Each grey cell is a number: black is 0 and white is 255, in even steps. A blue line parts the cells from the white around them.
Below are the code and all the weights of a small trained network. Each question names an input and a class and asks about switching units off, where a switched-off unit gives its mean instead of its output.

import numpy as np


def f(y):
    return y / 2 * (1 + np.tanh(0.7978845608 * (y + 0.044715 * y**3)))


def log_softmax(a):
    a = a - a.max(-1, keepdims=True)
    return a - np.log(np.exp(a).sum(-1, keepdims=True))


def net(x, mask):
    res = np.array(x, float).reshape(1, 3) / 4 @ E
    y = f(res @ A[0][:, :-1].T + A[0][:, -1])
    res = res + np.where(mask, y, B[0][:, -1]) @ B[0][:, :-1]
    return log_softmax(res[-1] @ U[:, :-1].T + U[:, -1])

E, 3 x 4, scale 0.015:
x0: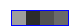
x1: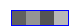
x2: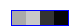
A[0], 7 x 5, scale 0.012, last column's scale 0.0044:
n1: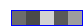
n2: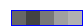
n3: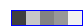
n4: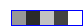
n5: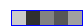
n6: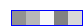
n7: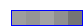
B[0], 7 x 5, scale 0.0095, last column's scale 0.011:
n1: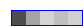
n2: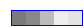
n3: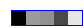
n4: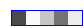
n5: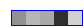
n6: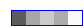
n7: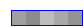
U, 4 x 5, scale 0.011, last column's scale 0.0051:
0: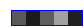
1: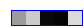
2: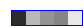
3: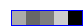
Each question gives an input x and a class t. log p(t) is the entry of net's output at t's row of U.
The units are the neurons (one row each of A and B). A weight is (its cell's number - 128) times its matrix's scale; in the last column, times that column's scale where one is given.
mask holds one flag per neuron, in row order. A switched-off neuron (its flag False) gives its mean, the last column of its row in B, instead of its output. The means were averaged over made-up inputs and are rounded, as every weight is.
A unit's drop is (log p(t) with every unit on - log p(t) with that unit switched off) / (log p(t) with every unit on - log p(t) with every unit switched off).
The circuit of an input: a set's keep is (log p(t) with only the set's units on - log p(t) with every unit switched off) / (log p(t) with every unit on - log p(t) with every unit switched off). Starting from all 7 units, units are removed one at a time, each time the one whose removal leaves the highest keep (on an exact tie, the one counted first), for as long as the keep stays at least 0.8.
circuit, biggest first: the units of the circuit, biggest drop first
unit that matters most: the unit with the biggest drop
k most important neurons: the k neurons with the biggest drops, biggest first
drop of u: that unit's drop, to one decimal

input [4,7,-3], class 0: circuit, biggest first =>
[n4 n6]
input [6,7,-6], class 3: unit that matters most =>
n2
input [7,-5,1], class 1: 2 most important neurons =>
[n5 n6]
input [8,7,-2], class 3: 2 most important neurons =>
[n3 n2]
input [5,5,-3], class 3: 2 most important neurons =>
[n3 n2]
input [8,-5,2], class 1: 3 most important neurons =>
[n5 n6 n2]
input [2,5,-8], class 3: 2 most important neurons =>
[n2 n4]
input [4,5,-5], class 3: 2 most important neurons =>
[n2 n3]
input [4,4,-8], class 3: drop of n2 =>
0.2
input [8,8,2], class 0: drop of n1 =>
-0.1
